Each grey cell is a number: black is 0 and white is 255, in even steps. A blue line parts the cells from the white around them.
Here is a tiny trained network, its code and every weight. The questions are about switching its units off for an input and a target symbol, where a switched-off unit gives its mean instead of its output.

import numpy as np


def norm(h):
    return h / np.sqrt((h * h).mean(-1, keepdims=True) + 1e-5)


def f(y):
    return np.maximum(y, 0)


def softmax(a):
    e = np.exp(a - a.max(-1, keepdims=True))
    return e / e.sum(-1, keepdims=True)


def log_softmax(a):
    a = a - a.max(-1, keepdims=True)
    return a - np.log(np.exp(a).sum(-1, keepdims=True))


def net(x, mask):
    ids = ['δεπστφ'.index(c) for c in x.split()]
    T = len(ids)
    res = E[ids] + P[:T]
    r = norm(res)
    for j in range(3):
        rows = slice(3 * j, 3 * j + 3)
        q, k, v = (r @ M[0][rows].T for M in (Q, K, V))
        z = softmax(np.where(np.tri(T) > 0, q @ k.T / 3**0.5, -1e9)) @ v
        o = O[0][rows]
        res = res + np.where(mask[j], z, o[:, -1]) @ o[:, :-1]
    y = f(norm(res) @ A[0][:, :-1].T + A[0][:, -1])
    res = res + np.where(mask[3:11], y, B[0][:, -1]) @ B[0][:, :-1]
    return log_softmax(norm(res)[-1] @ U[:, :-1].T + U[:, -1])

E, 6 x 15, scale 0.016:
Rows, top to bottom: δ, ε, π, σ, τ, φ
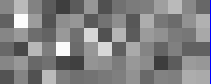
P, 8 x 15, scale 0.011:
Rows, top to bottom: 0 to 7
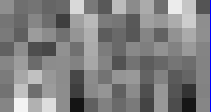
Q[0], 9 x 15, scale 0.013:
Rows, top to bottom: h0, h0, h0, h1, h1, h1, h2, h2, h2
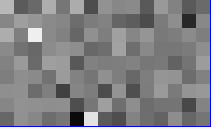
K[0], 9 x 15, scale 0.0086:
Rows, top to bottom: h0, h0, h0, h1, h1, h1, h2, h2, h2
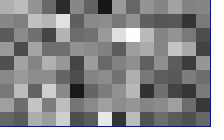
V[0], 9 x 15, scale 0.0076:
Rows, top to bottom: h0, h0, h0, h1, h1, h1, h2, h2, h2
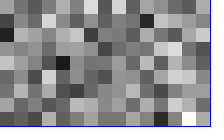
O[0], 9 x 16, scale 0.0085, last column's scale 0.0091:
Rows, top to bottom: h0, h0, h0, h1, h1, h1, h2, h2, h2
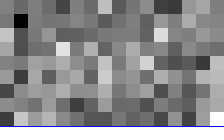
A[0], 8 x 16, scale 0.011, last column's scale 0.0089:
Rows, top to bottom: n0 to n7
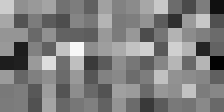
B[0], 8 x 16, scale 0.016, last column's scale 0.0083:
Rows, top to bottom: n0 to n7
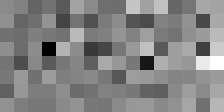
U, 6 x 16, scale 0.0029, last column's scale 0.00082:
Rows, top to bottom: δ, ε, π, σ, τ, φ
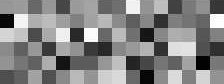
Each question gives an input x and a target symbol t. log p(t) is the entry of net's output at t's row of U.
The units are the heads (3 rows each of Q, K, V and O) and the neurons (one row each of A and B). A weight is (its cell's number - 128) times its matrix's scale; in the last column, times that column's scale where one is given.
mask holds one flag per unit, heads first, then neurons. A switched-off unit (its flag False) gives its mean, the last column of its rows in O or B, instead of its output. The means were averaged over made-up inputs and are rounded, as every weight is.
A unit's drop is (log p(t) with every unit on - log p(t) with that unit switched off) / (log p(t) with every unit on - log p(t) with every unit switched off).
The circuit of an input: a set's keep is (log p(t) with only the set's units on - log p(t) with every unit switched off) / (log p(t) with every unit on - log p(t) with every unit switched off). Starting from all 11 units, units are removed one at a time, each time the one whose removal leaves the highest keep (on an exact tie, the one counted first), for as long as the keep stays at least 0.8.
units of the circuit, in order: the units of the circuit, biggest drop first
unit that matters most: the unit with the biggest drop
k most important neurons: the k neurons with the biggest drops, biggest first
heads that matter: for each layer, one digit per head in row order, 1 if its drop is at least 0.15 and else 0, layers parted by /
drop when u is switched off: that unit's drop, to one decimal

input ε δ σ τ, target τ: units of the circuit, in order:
h2, n1
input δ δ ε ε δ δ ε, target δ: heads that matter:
100
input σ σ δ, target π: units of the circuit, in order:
h1, n3, n4, h2
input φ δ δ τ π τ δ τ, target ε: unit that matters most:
h1
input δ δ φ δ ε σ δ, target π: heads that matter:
011
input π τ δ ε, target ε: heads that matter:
000
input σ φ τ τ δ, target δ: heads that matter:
001
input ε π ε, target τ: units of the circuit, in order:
h0, n1
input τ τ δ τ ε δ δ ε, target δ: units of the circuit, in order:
h0, n0, h2
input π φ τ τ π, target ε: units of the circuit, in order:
h2, n4
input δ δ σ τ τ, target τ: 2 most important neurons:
n3, n4
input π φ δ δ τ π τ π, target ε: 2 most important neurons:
n4, n3
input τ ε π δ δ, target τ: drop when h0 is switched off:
1.1
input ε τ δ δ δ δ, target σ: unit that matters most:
h2
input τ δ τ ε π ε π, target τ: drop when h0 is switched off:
0.8
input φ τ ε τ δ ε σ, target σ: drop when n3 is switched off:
0.3
